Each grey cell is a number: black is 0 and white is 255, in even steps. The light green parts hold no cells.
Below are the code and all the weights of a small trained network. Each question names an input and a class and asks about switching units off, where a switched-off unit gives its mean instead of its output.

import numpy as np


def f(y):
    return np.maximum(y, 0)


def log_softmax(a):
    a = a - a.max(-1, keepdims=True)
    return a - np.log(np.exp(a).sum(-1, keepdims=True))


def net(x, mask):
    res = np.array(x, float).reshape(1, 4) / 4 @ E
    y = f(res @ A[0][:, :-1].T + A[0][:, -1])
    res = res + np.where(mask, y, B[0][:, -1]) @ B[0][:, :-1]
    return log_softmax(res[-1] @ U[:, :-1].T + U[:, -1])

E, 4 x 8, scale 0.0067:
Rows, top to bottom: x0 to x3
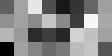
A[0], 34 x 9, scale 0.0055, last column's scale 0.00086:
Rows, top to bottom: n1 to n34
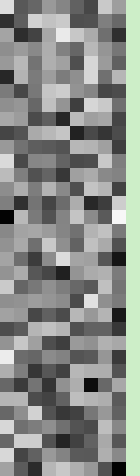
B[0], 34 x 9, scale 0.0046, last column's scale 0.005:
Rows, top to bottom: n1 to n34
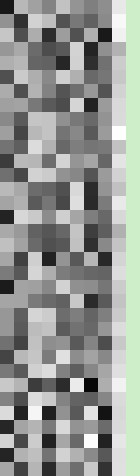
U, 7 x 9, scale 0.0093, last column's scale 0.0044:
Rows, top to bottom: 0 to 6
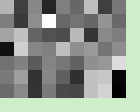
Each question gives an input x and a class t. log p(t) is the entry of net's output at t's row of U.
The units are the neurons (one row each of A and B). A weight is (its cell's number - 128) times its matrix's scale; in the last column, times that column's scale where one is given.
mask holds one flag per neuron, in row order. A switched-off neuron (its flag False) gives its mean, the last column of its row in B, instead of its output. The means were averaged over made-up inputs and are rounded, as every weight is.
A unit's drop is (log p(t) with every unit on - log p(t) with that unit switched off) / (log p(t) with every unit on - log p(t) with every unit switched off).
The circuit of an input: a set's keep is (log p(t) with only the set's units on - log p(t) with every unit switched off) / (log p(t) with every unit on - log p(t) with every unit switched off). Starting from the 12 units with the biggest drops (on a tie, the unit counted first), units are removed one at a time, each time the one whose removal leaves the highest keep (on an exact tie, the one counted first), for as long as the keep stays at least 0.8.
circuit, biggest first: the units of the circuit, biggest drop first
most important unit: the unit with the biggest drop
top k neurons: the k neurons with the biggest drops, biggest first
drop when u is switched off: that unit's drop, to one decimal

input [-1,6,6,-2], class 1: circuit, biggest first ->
[n27, n29]
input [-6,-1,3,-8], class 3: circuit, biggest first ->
[n1, n33, n26]
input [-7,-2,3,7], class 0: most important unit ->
n3
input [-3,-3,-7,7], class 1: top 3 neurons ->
[n2, n10, n24]
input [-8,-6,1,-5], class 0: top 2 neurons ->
[n3, n34]
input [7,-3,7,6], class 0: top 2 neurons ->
[n32, n30]
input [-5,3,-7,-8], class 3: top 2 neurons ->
[n33, n1]
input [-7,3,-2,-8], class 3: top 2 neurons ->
[n1, n33]
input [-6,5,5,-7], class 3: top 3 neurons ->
[n1, n33, n26]
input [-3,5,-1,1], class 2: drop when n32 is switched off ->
0.1
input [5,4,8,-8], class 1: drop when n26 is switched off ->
-0.1
